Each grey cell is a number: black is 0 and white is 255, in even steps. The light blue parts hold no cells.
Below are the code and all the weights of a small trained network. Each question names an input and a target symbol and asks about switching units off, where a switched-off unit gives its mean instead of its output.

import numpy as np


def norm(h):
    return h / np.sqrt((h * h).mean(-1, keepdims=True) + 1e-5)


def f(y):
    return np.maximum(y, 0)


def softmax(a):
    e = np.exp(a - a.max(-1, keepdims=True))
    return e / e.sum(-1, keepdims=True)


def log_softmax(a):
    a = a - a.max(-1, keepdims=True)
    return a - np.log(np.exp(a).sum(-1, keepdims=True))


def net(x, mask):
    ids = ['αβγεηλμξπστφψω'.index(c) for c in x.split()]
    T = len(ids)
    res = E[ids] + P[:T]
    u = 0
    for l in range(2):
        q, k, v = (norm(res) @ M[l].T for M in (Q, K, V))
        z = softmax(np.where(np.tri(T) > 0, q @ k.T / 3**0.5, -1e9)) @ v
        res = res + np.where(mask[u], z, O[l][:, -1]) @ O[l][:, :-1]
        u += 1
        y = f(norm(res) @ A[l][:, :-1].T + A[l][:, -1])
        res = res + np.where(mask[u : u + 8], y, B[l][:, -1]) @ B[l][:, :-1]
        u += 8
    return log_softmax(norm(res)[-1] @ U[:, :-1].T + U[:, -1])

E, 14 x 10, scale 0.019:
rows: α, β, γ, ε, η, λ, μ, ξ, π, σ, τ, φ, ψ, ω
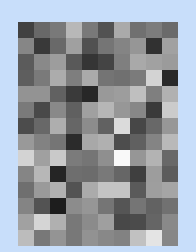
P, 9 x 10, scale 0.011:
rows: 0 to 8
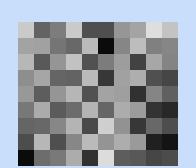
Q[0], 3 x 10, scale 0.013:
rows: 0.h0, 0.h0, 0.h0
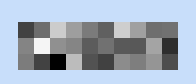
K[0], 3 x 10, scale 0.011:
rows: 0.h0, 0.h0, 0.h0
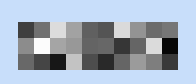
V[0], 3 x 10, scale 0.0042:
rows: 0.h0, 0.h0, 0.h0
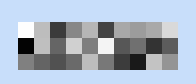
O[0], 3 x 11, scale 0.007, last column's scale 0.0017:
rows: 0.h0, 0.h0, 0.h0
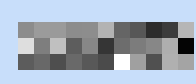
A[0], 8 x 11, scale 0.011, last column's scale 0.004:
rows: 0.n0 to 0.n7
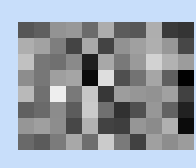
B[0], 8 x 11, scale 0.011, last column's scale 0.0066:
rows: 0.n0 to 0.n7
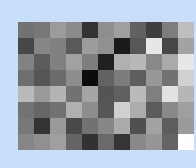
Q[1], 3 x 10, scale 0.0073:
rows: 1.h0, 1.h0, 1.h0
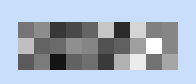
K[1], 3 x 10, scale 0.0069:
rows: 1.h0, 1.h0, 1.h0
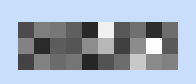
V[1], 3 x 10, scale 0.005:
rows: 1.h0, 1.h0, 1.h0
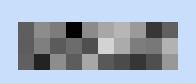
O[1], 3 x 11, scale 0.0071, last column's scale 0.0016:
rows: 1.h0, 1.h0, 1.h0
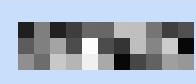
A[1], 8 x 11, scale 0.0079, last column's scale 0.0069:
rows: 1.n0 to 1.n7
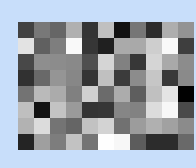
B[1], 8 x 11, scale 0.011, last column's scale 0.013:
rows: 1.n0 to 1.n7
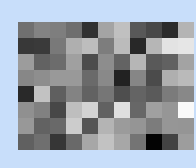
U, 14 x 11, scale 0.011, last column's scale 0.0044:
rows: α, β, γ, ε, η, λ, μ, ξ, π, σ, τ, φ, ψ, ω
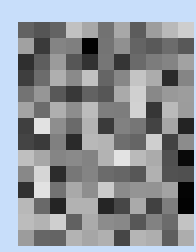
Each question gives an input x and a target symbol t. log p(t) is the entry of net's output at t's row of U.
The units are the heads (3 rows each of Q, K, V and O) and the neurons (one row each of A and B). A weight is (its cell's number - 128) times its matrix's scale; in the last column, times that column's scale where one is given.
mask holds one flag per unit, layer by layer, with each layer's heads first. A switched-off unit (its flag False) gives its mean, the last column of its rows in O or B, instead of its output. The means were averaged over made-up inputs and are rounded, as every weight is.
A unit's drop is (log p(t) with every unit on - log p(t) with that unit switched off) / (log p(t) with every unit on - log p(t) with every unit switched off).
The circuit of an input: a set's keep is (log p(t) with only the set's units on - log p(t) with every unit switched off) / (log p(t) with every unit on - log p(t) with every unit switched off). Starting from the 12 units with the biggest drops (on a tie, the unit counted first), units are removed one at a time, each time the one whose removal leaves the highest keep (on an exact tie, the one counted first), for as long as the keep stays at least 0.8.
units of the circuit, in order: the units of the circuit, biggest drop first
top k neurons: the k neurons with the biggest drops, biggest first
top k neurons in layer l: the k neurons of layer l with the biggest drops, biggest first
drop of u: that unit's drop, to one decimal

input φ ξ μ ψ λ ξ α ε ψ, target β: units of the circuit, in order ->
1.n0
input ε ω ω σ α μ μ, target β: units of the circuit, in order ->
1.n1; 0.n7
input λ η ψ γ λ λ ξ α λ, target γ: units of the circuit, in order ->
1.n5; 0.n2
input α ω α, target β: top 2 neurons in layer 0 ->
0.n2; 0.n7
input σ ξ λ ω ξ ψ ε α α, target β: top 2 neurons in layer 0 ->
0.n2; 0.n0
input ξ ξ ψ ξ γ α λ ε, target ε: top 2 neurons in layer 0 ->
0.n1; 0.n5
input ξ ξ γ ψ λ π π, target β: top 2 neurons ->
0.n0; 0.n7
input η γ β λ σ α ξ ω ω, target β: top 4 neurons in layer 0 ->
0.n3; 0.n0; 0.n7; 0.n4
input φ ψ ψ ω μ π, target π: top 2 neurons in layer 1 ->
1.n1; 1.n6
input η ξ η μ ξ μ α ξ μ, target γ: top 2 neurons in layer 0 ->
0.n7; 0.n2
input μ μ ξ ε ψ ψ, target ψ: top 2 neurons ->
1.n1; 0.n6
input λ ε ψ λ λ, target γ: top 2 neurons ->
0.n2; 0.n7
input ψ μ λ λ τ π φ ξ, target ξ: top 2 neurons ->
0.n6; 0.n1
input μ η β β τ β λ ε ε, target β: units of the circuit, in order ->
0.n0
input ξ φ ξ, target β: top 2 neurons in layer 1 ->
1.n0; 1.n1
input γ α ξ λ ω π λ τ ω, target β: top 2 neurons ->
0.n0; 0.n3
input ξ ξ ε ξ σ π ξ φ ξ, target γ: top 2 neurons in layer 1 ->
1.n5; 1.n3
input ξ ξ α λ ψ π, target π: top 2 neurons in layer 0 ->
0.n4; 0.n7
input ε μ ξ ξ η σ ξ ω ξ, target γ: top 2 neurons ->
1.n5; 1.n3
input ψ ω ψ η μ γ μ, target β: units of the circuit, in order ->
1.n1
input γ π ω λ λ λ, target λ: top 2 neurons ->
1.n1; 1.n5
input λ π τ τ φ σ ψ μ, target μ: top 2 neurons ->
0.n4; 0.n2
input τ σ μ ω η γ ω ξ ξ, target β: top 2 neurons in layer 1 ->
1.n1; 1.n0
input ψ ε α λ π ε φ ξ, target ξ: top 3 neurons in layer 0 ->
0.n6; 0.n1; 0.n7
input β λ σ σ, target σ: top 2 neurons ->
1.n1; 1.n5
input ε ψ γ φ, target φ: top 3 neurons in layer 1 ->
1.n1; 1.n5; 1.n0
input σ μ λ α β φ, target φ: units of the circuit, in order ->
1.n1
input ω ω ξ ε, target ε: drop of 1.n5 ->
0.3
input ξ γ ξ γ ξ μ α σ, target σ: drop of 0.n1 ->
0.2
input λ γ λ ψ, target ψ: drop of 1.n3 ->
0.0
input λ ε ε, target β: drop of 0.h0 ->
0.1
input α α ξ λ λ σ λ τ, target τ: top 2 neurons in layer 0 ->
0.n4; 0.n7
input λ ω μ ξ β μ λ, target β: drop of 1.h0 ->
-0.1
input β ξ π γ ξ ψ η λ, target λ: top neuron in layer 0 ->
0.n2
